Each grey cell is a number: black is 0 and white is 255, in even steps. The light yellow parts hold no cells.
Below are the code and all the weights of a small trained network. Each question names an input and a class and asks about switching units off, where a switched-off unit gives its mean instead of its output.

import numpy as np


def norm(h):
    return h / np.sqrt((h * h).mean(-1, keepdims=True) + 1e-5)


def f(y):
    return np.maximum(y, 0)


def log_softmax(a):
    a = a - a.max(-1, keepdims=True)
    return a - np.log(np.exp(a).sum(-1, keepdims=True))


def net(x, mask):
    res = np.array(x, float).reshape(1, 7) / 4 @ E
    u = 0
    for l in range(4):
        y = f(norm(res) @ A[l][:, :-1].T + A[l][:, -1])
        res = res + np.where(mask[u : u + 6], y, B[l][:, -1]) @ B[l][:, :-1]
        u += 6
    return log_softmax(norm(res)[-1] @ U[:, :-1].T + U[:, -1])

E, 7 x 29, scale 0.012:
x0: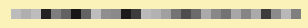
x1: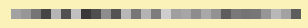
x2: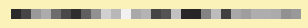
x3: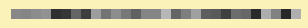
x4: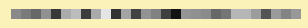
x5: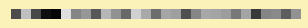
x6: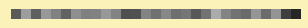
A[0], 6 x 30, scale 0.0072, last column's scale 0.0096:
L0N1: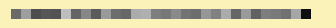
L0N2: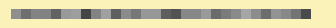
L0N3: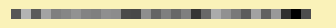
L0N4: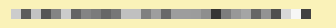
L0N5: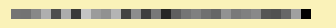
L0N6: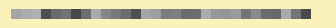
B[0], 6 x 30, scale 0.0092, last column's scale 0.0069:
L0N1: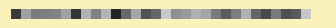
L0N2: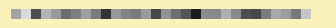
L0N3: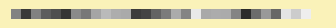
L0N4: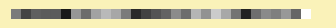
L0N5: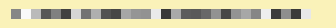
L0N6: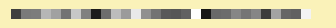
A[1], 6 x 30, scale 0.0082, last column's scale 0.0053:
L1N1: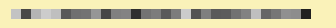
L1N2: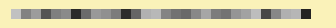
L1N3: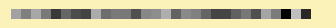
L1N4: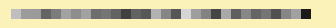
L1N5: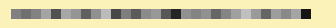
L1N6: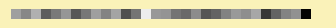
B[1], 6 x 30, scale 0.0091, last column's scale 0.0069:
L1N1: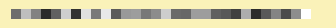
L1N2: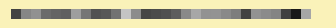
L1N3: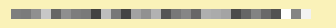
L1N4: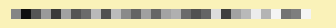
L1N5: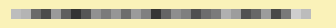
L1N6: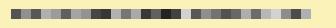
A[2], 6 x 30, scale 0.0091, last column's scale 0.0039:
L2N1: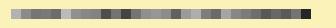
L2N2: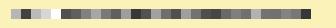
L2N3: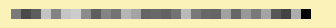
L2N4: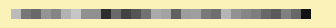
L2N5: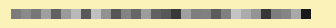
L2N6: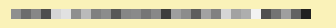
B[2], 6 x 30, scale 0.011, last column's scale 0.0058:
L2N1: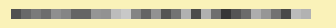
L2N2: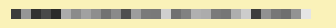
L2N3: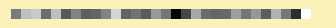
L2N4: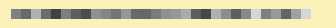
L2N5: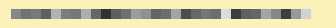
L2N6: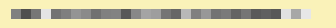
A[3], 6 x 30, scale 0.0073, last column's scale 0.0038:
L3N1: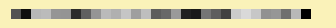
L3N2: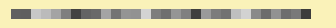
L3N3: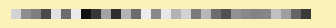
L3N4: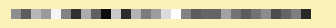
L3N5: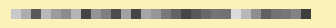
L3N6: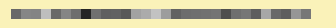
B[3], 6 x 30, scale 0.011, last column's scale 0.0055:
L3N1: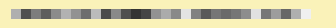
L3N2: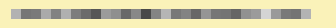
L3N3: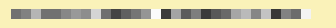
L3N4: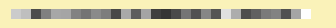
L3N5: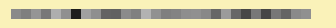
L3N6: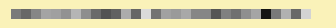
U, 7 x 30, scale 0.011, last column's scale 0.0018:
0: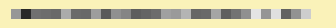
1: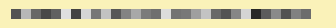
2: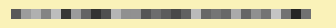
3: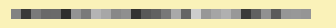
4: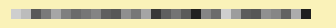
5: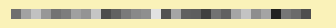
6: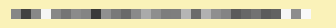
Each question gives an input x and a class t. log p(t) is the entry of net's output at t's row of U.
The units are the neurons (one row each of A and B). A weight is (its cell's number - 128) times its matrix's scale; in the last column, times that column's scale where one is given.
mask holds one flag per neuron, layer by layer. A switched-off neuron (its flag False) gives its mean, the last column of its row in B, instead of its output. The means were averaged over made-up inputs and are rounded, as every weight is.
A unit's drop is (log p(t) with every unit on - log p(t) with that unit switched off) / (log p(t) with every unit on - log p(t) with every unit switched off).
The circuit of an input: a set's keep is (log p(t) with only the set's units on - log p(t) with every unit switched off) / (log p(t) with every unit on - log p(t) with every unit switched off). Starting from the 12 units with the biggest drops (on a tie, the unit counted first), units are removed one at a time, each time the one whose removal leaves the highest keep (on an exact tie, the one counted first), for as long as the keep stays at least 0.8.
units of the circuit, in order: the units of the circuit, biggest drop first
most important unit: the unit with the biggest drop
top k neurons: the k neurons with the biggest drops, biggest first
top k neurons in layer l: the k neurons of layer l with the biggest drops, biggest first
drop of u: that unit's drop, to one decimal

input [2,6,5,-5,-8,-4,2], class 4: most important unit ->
L3N4
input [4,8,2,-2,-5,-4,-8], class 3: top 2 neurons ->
L0N4, L0N5
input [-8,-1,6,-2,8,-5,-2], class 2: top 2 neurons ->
L2N3, L1N4
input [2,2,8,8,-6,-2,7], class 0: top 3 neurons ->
L3N1, L0N4, L2N6
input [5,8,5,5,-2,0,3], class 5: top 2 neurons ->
L3N3, L1N4
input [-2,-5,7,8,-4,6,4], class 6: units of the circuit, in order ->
L1N3, L3N6, L1N1
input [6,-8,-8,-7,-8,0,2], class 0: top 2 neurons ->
L2N4, L1N4
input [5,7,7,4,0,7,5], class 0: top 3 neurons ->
L3N1, L1N1, L0N5
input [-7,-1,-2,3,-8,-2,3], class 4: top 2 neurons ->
L3N4, L0N6
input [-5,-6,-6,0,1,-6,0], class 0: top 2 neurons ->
L1N4, L2N4
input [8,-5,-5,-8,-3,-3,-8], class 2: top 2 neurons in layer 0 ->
L0N6, L0N3
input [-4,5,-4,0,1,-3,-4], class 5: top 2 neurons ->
L3N3, L0N6
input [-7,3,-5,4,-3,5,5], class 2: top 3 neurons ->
L2N3, L1N1, L0N4
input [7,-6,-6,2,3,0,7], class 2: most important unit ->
L0N6
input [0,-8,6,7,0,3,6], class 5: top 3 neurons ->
L0N5, L0N4, L1N4
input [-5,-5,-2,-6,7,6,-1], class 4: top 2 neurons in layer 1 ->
L1N1, L1N5
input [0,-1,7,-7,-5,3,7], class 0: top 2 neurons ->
L3N1, L0N4
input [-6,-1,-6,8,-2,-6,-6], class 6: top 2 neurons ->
L1N3, L0N6
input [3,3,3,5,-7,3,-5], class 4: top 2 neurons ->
L3N4, L0N3
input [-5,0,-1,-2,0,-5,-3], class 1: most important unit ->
L0N6
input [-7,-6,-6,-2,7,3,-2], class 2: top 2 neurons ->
L2N3, L3N4
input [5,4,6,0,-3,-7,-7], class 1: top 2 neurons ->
L2N2, L1N4
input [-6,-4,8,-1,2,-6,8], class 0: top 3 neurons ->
L3N1, L0N4, L0N6
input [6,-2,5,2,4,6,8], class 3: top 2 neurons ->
L0N3, L1N1
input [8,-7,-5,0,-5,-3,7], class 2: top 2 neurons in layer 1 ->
L1N6, L1N2
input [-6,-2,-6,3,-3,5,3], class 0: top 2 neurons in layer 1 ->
L1N4, L1N1
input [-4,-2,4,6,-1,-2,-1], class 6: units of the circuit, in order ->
L1N3
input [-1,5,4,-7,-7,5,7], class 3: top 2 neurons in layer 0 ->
L0N3, L0N2
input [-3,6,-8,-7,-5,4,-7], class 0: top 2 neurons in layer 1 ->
L1N4, L1N3
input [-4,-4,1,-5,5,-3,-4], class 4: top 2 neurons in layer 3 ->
L3N3, L3N1
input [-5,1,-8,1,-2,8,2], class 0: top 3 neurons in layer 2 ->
L2N4, L2N1, L2N2
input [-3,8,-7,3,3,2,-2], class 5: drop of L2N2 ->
0.1
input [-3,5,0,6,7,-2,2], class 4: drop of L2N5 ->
0.1
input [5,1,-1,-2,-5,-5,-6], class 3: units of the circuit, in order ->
L0N4
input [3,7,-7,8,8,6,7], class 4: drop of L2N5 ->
0.4
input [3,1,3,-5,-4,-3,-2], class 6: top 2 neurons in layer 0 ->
L0N2, L0N3
